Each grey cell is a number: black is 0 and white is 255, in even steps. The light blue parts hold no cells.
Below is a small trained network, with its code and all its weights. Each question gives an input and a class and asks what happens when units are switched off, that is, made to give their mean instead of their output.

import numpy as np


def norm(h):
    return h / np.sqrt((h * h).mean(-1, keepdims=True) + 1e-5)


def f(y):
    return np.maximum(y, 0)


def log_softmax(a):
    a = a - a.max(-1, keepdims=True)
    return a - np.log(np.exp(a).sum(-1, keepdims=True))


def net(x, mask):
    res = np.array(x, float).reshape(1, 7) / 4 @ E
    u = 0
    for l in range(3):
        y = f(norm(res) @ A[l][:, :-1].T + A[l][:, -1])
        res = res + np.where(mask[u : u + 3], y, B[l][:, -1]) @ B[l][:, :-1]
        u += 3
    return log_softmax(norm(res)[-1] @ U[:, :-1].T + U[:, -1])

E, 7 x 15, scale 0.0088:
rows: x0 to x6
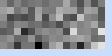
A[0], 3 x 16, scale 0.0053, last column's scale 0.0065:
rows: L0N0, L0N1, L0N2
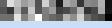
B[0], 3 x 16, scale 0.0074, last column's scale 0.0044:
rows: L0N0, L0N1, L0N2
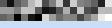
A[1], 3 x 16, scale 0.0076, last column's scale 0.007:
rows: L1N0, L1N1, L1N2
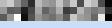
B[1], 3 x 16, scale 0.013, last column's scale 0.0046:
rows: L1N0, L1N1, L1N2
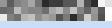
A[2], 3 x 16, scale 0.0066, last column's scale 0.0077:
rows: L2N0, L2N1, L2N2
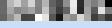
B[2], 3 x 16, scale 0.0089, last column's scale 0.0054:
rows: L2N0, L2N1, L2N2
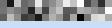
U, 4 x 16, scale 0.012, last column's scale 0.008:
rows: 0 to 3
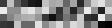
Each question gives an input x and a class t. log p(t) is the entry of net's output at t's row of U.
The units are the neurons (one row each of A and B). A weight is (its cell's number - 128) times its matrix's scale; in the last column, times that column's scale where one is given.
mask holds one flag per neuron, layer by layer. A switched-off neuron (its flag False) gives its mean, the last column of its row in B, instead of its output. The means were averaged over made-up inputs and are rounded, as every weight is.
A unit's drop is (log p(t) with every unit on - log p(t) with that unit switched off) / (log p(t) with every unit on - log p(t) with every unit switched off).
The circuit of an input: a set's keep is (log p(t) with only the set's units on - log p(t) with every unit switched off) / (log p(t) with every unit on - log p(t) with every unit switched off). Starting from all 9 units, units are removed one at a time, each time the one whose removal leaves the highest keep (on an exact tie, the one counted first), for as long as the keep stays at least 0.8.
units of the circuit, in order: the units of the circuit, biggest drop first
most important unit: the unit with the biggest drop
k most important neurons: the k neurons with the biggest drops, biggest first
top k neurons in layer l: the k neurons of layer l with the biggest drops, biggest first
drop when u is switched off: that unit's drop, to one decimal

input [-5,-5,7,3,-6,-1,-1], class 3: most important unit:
L1N2
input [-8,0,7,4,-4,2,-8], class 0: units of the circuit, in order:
[L2N2 L0N2]
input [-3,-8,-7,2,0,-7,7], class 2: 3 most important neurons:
[L0N2 L0N1 L2N2]
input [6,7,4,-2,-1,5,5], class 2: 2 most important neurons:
[L1N0 L0N2]
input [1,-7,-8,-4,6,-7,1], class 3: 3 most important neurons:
[L0N0 L2N0 L1N0]
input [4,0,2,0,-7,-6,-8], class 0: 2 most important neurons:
[L2N2 L1N2]
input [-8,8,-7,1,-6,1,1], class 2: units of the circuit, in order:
[L1N0 L1N2]
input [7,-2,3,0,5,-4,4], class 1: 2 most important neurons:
[L1N2 L0N2]
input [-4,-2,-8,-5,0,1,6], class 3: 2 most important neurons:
[L2N0 L0N2]
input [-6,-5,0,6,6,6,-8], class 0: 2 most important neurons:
[L2N2 L0N2]
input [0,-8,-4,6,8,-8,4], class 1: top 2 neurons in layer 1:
[L1N2 L1N0]
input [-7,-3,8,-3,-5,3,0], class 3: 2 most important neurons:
[L1N1 L1N2]
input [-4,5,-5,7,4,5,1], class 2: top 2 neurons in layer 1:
[L1N0 L1N1]
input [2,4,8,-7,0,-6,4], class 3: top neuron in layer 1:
[L1N1]
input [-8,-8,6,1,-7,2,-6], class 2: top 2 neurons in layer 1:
[L1N2 L1N1]
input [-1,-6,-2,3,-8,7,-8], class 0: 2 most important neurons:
[L2N2 L1N2]
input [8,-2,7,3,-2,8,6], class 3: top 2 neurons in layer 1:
[L1N1 L1N0]
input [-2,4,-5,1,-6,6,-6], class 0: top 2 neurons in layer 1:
[L1N2 L1N1]
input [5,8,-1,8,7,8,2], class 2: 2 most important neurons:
[L1N0 L0N1]
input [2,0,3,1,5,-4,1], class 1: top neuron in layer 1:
[L1N2]
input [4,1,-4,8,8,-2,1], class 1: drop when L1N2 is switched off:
1.0
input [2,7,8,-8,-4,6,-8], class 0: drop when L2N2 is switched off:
0.6
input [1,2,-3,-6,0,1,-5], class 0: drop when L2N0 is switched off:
0.0
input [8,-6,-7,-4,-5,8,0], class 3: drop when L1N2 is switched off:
0.4
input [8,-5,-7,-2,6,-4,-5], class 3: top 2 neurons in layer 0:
[L0N0 L0N1]
